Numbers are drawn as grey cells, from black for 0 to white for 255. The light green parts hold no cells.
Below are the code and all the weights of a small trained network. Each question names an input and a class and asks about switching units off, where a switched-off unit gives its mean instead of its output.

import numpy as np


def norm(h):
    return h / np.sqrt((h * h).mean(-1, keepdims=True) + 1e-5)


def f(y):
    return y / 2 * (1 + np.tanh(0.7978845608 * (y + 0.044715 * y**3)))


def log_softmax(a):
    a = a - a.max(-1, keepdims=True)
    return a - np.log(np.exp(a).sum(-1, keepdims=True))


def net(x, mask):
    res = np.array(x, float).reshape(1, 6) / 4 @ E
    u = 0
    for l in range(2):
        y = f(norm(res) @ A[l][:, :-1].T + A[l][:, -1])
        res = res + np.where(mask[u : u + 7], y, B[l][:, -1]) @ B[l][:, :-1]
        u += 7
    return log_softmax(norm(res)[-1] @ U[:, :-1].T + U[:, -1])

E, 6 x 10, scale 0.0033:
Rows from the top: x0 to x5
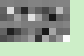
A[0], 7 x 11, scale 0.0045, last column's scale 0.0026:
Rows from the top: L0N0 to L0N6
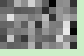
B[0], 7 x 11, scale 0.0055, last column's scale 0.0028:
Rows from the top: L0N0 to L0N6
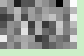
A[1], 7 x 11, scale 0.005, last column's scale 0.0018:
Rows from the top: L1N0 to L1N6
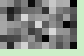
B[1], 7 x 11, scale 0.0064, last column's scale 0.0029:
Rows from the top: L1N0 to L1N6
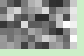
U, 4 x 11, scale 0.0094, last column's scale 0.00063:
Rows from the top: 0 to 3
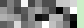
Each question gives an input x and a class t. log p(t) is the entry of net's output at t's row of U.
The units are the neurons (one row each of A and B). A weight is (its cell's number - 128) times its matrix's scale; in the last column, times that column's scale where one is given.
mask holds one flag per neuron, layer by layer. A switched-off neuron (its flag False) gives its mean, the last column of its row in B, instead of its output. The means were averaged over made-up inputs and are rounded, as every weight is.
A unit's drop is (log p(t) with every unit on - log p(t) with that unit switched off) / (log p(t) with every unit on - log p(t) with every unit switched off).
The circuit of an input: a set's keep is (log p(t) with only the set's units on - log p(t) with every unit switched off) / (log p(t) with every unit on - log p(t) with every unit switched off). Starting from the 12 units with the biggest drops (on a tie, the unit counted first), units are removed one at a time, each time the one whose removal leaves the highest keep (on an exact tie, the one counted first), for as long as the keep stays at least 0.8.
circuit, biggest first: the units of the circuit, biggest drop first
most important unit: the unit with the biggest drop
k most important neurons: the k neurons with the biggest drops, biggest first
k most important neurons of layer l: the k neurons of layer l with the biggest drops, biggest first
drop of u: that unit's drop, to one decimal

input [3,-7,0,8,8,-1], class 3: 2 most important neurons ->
(L1N1; L1N5)
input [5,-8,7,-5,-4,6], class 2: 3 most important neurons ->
(L1N2; L1N6; L1N3)
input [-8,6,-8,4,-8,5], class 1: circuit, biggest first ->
(L1N0)
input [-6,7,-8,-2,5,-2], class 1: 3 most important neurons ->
(L1N0; L1N4; L1N2)
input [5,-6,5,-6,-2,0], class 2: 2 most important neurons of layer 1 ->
(L1N2; L1N6)
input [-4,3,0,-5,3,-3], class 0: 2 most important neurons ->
(L1N3; L0N2)
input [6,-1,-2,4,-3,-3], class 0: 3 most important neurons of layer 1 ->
(L1N3; L1N5; L1N1)
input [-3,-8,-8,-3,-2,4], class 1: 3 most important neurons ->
(L1N0; L1N4; L0N5)
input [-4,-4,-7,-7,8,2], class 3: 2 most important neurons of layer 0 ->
(L0N0; L0N5)
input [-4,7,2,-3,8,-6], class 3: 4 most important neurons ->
(L1N5; L1N1; L1N2; L1N6)
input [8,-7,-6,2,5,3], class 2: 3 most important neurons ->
(L1N2; L1N6; L0N0)
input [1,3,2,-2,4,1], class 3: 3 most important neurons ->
(L1N5; L1N2; L1N6)
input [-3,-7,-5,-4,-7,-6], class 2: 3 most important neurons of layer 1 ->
(L1N6; L1N1; L1N2)
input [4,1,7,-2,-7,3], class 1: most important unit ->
L0N0
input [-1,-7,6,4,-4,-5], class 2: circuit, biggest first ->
(L1N6; L1N2)
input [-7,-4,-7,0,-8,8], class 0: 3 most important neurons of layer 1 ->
(L1N5; L1N1; L1N0)
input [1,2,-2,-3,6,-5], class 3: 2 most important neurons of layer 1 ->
(L1N1; L1N5)
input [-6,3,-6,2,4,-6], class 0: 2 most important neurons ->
(L1N3; L0N0)
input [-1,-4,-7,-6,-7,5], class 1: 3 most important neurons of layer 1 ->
(L1N0; L1N4; L1N3)
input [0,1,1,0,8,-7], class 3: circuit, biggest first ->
(L1N1)
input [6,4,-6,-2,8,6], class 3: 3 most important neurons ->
(L1N5; L1N1; L1N3)
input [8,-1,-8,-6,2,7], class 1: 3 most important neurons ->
(L1N0; L1N4; L1N3)
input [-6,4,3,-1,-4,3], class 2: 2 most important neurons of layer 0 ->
(L0N5; L0N2)
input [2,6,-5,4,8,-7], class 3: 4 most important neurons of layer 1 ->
(L1N1; L1N5; L1N2; L1N6)
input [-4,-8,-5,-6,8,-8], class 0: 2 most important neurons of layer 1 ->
(L1N3; L1N1)
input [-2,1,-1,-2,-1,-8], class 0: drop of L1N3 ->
0.2
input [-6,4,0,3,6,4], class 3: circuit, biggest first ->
(L1N5)
